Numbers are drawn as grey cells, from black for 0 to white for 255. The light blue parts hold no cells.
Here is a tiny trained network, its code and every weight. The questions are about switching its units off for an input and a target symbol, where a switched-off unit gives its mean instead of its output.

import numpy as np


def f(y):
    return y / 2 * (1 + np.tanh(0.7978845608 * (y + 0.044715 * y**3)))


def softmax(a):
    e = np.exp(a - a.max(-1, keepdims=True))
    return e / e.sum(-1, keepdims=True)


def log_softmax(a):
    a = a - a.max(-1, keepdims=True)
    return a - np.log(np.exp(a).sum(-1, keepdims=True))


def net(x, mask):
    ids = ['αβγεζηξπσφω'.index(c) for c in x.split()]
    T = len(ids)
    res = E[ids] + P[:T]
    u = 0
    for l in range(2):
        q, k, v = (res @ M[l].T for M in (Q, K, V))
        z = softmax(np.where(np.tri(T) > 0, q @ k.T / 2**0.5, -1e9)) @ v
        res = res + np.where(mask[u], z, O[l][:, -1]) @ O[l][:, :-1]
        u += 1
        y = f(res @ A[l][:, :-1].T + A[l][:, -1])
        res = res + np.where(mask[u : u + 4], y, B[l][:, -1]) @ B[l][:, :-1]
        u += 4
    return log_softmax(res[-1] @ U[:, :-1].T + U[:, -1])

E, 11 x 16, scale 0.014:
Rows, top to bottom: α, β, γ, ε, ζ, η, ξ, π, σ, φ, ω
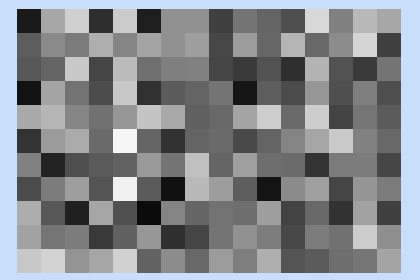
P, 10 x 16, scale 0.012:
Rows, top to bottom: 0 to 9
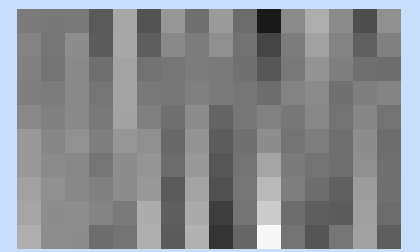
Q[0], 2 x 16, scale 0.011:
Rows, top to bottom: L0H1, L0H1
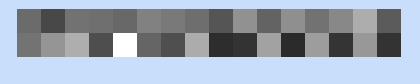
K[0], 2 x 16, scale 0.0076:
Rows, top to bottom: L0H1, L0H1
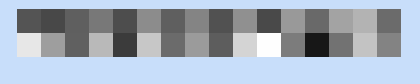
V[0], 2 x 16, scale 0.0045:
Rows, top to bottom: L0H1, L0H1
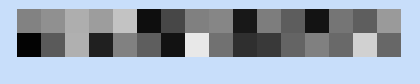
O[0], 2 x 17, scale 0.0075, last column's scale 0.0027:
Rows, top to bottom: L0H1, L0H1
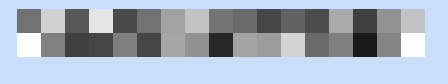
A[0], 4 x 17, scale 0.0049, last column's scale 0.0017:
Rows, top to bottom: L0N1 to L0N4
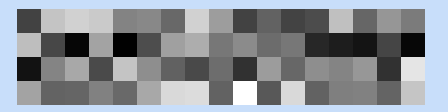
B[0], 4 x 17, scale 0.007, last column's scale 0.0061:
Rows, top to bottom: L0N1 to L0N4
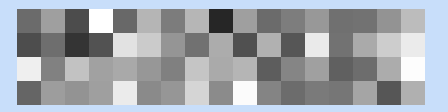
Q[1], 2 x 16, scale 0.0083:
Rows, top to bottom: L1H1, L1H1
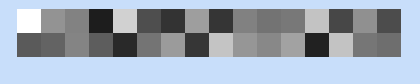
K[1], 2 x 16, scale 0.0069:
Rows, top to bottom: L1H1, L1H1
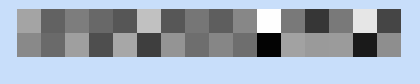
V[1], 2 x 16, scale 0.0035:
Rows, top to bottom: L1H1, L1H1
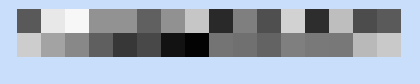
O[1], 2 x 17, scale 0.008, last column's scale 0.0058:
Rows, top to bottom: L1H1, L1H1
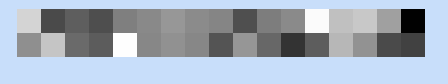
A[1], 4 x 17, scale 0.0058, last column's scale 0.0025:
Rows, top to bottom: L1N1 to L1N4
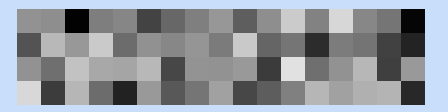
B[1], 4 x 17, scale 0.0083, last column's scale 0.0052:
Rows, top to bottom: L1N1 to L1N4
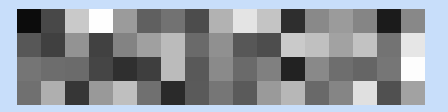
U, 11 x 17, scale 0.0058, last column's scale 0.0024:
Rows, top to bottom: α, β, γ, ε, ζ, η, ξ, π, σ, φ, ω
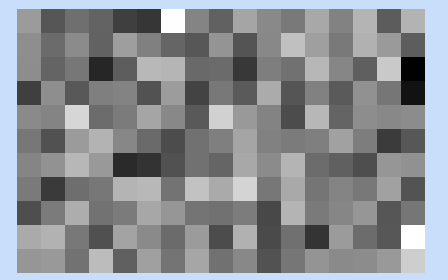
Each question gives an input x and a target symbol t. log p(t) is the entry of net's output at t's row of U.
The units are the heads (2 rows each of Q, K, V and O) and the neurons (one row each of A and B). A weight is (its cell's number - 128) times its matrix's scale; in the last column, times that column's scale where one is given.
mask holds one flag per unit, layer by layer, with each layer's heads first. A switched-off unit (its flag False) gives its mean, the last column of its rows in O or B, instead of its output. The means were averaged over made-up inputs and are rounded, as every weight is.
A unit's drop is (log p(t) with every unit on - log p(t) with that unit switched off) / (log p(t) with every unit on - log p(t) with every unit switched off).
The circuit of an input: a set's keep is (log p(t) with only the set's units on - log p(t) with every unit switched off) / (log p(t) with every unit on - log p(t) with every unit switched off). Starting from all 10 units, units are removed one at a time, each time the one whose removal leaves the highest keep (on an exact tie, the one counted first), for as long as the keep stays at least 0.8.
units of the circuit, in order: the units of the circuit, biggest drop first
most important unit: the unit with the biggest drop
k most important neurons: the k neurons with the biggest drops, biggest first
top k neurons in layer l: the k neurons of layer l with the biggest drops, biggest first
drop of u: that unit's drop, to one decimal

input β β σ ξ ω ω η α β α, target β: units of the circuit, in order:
(L1H1, L1N4, L0N4)
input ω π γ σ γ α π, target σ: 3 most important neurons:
(L1N2, L0N2, L0N1)
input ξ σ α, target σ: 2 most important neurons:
(L1N2, L0N2)
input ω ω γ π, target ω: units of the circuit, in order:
(L0H1, L0N1)
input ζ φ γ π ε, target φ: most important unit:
L1H1
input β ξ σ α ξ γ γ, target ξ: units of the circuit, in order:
(L0N2, L1H1, L0N4)
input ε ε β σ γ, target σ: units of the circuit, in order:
(L0N2, L1N2, L1H1)
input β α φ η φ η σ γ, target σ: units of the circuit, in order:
(L1N2, L1H1, L0N2)
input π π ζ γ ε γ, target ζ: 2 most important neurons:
(L0N3, L1N3)
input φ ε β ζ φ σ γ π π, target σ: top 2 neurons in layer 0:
(L0N2, L0N3)
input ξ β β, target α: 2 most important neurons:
(L1N3, L0N4)
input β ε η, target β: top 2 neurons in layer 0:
(L0N4, L0N3)
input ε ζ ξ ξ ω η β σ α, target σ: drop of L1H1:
0.8
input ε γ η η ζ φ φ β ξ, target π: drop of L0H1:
0.1
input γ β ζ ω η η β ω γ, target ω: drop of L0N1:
0.3
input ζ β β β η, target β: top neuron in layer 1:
(L1N4)
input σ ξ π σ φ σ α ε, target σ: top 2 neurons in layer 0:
(L0N2, L0N1)
